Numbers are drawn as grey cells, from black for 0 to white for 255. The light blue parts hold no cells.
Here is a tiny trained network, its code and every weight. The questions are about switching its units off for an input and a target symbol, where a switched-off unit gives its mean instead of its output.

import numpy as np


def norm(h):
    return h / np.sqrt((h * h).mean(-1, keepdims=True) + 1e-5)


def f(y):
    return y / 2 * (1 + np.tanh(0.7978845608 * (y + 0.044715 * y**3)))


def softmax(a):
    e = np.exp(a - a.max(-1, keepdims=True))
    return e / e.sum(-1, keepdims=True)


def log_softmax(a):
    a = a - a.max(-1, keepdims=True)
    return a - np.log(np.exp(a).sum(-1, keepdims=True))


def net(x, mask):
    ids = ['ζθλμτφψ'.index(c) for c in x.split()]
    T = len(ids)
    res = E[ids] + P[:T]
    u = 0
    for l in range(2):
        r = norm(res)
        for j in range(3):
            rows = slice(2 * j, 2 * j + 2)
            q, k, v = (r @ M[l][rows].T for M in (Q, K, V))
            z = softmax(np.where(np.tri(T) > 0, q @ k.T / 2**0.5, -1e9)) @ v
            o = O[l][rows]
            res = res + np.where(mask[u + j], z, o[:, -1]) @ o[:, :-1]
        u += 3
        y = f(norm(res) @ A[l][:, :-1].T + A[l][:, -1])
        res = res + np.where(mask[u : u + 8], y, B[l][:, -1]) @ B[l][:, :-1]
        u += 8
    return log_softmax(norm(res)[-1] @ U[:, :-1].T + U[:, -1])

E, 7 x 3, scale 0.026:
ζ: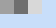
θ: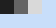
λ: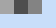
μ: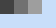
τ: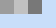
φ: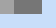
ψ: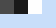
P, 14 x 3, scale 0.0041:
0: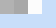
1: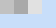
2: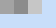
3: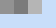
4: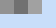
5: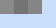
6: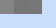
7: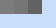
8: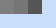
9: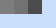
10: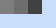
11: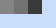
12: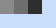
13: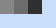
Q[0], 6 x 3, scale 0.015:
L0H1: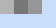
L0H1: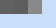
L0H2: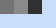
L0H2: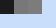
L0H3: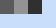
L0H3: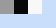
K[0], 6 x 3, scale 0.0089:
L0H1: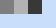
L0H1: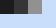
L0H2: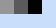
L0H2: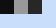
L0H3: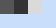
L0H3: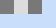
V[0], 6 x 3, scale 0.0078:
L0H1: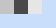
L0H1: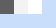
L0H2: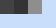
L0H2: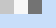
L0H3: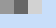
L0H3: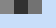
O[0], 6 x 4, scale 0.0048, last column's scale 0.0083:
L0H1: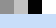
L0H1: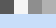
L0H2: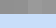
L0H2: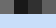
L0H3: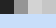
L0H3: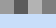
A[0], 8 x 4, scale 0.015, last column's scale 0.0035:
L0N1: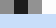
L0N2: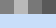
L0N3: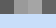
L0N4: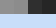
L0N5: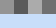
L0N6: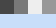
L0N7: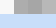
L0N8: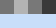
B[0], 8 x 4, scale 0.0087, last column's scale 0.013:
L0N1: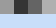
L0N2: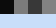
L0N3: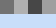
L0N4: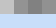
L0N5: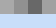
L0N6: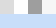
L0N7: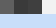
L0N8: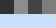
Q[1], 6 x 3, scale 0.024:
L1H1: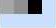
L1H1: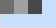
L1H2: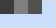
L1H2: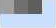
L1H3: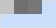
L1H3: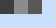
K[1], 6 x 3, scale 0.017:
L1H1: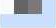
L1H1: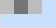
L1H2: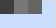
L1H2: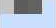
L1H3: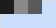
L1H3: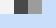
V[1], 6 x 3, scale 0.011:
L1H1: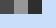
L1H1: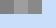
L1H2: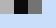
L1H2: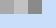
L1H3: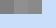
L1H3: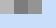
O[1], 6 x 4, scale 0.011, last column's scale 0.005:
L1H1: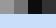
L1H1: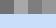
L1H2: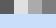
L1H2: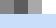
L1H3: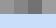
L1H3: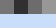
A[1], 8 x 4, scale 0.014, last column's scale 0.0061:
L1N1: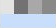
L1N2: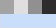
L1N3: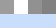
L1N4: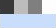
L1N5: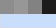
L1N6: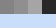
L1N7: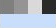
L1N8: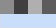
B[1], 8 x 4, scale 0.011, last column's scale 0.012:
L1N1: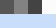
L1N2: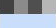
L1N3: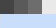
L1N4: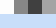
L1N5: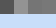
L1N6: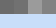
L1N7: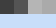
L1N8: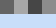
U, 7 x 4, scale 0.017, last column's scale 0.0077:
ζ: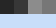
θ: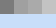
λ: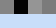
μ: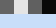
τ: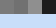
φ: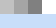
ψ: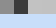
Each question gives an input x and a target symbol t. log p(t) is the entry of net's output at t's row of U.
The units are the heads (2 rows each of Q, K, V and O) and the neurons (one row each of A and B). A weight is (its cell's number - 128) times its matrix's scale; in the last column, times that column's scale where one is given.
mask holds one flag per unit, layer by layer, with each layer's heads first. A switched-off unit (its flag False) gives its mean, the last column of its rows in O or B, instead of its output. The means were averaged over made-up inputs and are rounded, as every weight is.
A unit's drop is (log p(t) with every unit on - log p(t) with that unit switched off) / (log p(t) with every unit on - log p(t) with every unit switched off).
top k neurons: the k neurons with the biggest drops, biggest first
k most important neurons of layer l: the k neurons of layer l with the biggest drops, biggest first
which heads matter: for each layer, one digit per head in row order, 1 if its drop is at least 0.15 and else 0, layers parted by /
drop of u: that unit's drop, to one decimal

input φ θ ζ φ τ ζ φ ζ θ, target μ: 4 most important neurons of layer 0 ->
L0N6; L0N7; L0N1; L0N3
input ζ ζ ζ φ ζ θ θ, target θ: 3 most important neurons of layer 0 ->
L0N7; L0N6; L0N1
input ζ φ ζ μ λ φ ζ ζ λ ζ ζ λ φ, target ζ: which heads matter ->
100 / 110
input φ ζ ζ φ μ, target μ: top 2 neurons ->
L0N6; L0N7
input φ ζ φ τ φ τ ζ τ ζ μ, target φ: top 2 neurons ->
L1N4; L1N1
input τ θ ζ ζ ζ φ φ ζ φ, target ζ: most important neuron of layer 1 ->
L1N3
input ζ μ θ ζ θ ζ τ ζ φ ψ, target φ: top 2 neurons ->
L0N6; L0N1
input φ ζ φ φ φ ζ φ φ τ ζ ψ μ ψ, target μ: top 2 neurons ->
L0N6; L0N2
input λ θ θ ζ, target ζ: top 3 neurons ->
L1N4; L1N1; L0N7
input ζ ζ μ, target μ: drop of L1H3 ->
-0.1
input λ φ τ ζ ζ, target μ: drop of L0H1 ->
0.3
